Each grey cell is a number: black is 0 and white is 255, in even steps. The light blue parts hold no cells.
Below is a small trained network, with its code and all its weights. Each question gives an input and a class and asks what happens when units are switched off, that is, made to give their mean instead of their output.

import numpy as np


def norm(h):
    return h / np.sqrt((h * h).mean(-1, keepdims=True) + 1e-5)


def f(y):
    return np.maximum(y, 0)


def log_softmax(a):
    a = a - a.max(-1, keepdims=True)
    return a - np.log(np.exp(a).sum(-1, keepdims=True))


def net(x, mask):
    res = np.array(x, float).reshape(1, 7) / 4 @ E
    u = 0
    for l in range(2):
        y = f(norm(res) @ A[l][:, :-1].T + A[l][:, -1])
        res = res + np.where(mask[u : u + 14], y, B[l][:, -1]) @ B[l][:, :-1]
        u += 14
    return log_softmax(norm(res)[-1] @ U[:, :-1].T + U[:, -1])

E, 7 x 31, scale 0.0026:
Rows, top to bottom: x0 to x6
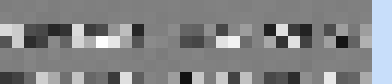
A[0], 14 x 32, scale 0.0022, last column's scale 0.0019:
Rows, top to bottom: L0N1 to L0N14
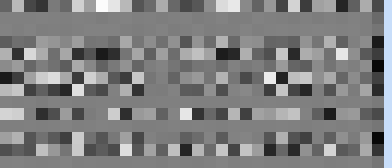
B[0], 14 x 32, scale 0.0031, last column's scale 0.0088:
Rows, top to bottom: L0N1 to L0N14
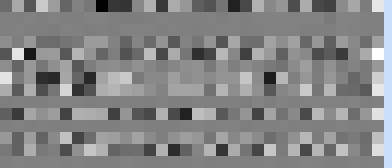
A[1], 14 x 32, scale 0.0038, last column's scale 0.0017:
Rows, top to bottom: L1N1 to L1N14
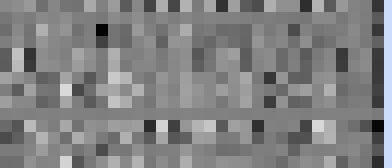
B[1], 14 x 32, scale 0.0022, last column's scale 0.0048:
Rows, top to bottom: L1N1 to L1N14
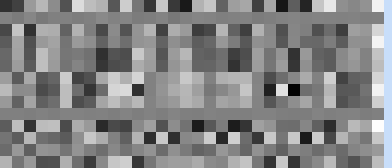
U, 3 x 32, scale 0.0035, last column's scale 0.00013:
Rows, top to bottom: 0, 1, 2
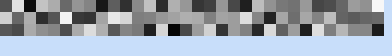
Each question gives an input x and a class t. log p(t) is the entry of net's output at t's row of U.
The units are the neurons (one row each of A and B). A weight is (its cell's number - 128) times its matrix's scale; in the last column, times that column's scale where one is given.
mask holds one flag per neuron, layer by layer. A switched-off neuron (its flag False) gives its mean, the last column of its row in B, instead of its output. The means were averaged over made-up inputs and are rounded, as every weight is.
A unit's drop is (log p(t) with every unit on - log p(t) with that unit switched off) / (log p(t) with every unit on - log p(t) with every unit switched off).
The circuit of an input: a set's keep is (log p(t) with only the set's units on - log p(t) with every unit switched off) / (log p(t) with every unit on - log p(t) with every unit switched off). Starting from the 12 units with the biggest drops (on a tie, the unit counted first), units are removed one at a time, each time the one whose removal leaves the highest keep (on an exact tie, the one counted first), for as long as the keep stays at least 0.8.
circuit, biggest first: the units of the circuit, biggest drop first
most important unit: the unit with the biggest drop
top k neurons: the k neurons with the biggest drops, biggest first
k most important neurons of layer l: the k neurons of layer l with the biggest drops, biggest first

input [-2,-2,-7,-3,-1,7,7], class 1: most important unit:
L0N7
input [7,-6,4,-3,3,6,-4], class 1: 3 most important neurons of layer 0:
L0N13, L0N1, L0N8
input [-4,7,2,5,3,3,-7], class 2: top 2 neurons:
L0N10, L0N5
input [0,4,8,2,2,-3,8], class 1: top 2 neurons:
L0N8, L0N10
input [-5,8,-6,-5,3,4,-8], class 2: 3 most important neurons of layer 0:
L0N10, L0N8, L0N1
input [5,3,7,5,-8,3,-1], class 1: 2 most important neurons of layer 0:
L0N8, L0N5
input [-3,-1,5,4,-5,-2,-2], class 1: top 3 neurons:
L0N8, L0N5, L0N12
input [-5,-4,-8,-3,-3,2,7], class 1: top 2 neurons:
L0N7, L0N10
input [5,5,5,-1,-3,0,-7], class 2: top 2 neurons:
L0N10, L0N7
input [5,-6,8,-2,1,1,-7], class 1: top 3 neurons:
L0N8, L0N13, L0N12
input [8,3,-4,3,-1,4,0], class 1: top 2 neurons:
L0N7, L0N5
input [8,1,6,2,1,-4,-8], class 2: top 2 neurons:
L0N10, L0N7
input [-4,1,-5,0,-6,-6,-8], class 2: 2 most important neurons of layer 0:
L0N10, L0N8
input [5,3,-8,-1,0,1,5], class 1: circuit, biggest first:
L0N7
